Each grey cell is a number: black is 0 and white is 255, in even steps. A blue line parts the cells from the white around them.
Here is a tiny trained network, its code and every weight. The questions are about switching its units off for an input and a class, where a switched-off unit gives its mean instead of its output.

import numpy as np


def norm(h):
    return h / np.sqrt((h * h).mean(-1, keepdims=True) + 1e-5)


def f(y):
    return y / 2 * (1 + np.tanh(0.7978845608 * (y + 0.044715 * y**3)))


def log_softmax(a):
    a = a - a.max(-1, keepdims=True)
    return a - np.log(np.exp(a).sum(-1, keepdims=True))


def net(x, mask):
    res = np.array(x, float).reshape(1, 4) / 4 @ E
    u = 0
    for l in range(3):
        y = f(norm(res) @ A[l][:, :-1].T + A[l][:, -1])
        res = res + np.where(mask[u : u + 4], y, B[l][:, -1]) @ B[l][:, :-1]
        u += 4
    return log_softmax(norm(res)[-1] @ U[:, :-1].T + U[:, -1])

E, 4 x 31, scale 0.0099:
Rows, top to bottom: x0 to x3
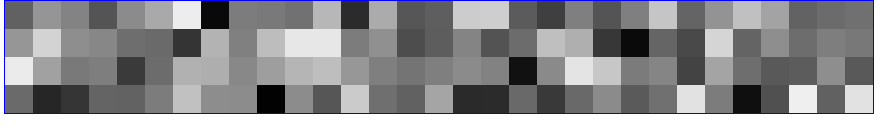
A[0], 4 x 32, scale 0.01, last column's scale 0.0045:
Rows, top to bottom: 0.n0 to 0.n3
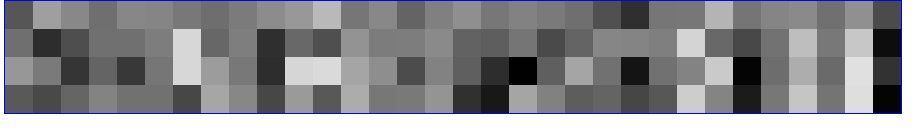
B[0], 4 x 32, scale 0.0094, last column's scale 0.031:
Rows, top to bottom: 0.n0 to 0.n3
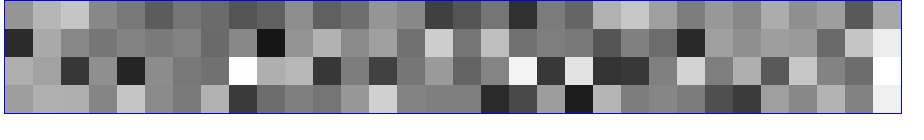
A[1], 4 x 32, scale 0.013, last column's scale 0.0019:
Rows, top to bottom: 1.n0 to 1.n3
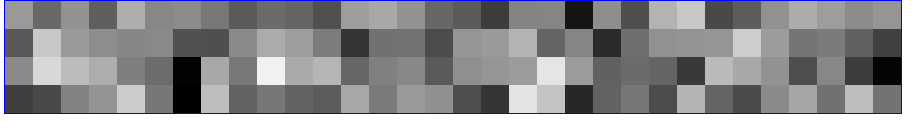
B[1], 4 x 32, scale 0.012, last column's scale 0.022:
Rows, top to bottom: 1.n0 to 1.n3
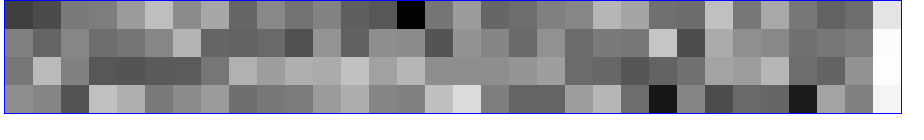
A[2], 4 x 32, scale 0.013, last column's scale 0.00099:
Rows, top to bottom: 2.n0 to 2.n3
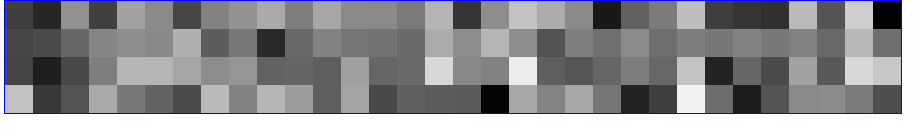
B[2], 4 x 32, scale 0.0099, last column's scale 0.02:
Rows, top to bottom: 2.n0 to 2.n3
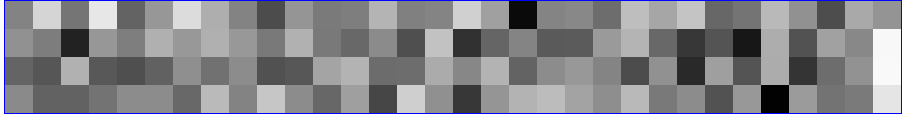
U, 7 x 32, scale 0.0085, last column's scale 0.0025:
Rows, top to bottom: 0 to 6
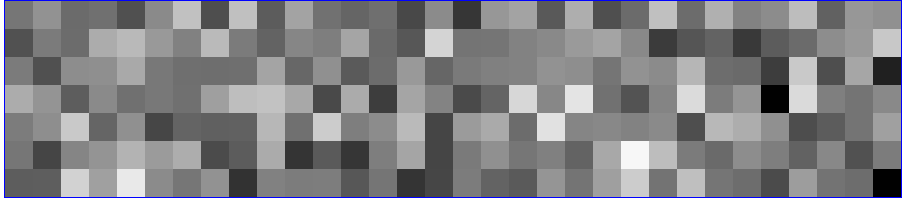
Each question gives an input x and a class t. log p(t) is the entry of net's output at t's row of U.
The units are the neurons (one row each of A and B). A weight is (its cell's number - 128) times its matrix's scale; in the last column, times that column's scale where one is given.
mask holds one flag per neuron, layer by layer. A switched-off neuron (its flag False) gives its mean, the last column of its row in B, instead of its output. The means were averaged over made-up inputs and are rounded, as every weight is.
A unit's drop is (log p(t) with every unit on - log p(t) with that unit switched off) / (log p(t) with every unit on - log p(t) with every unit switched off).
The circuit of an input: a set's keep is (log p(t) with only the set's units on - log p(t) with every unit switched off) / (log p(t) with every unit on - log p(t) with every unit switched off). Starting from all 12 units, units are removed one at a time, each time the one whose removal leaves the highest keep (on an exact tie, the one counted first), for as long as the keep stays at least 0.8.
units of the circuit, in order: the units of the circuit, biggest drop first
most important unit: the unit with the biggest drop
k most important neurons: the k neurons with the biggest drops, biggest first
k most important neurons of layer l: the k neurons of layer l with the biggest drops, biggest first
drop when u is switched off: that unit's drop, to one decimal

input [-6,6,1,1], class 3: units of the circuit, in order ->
[0.n2]
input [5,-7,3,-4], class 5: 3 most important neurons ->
[1.n2 0.n1 0.n2]
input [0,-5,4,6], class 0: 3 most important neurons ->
[0.n1 0.n2 1.n3]
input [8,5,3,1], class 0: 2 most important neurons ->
[1.n1 0.n2]
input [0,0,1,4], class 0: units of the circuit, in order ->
[0.n1 0.n2]
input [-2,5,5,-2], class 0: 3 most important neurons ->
[0.n3 1.n1 2.n3]
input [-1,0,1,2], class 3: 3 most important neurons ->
[0.n2 0.n3 2.n3]
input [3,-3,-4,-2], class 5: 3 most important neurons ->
[0.n3 0.n2 0.n1]
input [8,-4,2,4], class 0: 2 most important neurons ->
[1.n3 0.n3]
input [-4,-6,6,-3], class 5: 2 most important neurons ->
[0.n2 1.n2]
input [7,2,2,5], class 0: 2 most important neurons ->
[0.n1 1.n1]
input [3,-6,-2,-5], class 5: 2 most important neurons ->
[0.n3 1.n2]
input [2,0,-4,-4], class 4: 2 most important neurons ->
[0.n3 0.n2]
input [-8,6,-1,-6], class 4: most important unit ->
0.n3
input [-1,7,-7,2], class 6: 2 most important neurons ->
[0.n0 1.n0]
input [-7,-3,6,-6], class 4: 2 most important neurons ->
[0.n2 0.n3]
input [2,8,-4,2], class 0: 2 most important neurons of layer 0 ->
[0.n0 0.n2]
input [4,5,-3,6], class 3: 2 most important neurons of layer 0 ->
[0.n2 0.n3]
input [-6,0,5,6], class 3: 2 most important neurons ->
[0.n2 2.n3]
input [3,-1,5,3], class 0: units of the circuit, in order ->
[1.n3]
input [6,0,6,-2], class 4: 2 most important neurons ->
[0.n2 0.n1]
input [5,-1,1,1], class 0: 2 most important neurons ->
[0.n3 1.n3]
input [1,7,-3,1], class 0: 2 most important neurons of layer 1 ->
[1.n1 1.n3]
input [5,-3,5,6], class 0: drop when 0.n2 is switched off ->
0.1
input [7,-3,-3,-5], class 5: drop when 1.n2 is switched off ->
0.2
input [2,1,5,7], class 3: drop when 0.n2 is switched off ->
1.5
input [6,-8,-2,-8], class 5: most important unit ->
1.n2
